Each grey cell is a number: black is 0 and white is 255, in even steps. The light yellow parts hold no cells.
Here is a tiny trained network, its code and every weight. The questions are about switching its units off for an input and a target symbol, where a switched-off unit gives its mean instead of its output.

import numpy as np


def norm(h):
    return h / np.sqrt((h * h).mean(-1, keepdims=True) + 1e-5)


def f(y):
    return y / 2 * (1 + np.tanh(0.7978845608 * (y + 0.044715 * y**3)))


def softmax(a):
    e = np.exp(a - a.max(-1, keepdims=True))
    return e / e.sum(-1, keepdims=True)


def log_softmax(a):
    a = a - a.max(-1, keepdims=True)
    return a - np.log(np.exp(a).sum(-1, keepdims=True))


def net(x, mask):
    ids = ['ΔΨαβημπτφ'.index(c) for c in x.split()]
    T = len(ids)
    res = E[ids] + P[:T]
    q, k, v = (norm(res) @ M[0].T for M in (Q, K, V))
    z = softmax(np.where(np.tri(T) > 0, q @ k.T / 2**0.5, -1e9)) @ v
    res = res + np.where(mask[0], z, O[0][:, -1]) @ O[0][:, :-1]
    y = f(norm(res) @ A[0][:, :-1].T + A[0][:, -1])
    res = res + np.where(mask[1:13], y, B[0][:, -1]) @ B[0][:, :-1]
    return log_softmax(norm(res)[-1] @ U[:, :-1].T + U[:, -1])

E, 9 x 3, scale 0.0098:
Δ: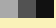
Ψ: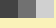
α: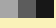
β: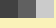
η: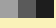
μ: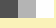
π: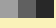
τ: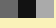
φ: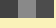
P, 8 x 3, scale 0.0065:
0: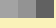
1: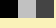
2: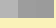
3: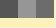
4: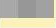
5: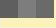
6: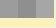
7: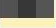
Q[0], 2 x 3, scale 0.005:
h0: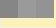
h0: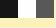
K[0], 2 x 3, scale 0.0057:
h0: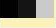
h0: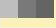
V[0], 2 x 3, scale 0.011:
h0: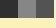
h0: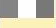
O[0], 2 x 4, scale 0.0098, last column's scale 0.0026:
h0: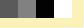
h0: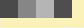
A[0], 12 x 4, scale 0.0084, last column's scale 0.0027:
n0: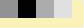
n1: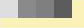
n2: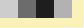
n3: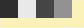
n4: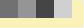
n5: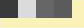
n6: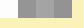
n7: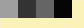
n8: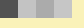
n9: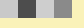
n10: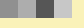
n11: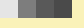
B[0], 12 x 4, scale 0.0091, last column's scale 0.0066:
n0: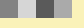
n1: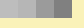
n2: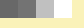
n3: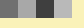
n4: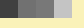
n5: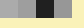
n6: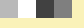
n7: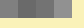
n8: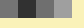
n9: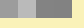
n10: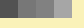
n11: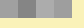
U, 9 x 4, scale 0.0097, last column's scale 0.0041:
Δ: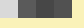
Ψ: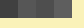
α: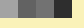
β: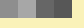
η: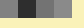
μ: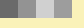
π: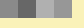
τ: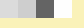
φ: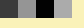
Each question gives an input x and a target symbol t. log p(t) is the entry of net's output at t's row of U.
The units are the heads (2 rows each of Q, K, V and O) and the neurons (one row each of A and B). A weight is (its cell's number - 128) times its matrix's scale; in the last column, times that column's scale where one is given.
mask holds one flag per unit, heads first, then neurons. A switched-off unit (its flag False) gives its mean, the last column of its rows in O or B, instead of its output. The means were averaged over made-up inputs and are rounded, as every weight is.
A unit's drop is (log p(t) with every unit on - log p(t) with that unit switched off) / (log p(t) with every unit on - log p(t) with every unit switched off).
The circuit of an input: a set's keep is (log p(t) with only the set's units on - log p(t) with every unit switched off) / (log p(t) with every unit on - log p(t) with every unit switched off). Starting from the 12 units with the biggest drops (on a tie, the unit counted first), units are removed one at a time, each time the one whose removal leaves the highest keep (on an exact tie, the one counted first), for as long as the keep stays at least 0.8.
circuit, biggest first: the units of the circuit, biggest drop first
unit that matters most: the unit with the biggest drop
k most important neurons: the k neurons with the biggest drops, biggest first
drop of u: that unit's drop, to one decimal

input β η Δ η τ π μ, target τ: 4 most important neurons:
(n6; n2; n4; n9)
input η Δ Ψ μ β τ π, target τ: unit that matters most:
h0
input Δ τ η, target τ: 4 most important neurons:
(n6; n1; n8; n11)
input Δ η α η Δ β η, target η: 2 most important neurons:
(n2; n3)
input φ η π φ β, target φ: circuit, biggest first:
(h0; n2)
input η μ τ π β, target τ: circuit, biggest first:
(h0; n9; n2; n4)
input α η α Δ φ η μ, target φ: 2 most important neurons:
(n2; n5)
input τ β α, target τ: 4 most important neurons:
(n6; n1; n8; n11)
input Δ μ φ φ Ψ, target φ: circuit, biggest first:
(h0; n2)
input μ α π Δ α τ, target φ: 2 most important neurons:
(n0; n2)
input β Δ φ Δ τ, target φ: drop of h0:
0.6
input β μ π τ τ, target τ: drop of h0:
0.1
